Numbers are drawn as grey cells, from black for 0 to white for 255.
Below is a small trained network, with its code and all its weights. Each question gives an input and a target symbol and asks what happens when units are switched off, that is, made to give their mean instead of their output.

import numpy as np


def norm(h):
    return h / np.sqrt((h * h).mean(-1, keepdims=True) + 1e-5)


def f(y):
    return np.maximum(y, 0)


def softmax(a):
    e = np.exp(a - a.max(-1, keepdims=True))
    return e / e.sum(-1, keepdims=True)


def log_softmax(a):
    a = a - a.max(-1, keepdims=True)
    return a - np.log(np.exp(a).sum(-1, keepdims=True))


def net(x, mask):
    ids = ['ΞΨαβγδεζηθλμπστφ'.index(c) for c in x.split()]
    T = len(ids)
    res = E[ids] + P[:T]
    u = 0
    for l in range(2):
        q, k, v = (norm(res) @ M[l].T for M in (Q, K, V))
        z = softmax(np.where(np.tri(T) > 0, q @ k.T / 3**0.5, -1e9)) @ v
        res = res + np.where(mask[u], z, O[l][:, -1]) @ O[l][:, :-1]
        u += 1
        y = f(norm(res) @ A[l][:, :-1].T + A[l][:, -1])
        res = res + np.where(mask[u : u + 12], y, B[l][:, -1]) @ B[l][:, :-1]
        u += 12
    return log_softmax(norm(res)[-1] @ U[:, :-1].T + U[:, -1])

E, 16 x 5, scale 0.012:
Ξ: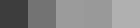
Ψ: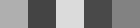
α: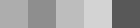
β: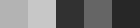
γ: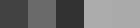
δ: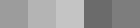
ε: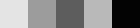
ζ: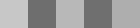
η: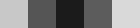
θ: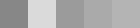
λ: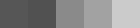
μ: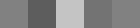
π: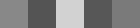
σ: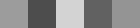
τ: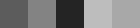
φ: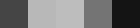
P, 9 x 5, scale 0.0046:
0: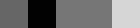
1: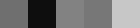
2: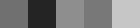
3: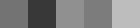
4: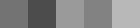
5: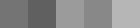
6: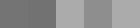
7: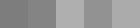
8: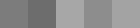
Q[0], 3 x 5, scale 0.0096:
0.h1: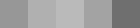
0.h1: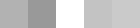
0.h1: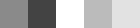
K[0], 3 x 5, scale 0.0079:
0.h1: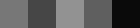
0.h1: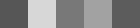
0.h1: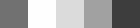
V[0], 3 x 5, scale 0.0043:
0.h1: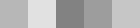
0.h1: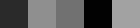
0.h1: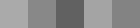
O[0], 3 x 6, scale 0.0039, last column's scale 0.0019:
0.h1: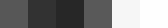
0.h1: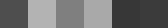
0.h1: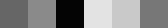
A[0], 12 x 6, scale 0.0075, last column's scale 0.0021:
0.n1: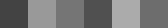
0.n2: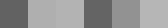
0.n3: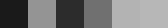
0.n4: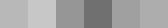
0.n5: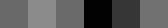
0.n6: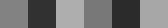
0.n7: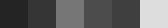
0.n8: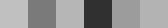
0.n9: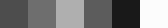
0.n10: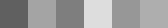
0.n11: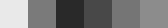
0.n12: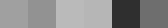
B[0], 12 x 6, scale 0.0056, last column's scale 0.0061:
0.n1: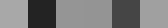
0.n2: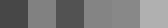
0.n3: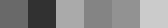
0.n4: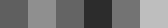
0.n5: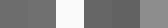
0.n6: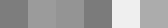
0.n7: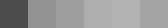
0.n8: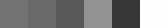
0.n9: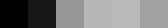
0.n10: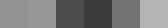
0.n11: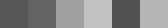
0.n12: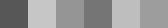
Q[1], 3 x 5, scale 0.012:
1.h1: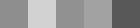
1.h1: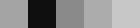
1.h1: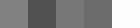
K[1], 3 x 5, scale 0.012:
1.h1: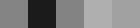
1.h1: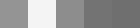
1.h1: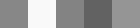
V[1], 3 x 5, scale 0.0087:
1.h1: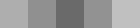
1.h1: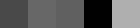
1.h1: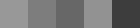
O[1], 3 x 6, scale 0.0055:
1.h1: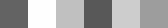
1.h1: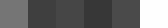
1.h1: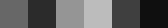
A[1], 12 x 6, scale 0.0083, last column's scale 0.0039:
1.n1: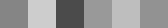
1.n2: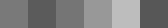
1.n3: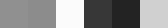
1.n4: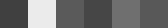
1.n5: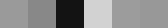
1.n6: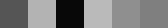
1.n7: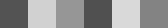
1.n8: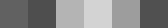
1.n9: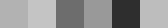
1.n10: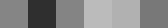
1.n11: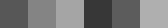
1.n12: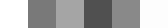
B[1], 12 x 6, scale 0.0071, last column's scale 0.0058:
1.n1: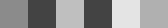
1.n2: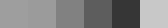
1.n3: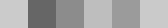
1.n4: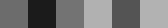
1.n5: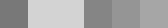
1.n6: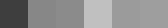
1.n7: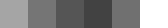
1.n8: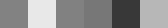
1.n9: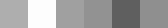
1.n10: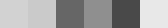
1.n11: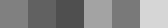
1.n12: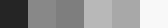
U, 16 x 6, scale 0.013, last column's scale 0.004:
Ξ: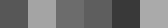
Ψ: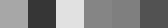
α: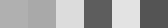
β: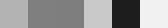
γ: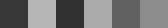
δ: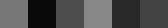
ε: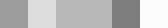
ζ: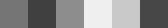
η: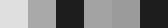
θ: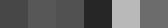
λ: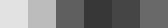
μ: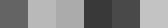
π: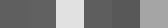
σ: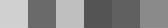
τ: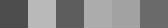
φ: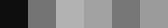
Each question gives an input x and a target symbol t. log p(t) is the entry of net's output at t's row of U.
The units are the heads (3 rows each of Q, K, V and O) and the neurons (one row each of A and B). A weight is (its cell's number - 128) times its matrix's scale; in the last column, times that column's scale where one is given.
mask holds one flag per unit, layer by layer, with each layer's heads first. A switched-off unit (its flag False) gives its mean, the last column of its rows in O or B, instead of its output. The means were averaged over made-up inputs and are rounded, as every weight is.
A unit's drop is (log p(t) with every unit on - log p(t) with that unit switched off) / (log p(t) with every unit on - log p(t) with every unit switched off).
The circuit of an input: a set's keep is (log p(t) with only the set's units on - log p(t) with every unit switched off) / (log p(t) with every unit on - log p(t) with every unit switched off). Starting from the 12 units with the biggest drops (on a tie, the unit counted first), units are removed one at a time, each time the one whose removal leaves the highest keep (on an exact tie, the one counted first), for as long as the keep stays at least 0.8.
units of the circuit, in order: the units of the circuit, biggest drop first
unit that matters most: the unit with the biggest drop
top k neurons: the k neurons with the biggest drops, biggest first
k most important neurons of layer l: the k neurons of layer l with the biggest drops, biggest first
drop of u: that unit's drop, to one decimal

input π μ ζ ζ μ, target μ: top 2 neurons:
(0.n6; 0.n9)
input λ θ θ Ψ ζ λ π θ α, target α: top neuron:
(0.n3)
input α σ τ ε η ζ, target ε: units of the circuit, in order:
(1.h1; 1.n8)
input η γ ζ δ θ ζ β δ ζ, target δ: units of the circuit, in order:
(1.h1; 0.n8)
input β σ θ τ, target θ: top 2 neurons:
(0.n10; 0.n11)
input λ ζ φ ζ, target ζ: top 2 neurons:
(0.n8; 1.n12)
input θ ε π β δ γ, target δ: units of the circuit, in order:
(1.h1; 1.n12)
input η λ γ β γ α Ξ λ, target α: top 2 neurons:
(0.n11; 0.n12)
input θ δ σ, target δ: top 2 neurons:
(0.n3; 0.n4)
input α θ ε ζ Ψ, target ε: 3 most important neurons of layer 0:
(0.n3; 0.n12; 0.n1)
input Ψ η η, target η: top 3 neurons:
(0.n11; 1.n10; 1.n5)
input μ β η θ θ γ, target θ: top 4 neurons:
(0.n9; 0.n10; 0.n11; 0.n8)
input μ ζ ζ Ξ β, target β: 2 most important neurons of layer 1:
(1.n9; 1.n3)
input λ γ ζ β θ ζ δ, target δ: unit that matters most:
1.n4
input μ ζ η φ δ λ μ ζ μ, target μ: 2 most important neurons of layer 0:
(0.n9; 0.n6)
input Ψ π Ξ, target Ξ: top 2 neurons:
(1.n8; 1.n12)
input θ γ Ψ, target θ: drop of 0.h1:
0.1
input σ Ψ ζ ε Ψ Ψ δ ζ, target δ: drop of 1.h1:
0.6
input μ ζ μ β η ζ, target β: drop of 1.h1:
1.0
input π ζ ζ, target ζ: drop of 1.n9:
0.0
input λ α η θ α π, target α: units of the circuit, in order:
(1.h1)
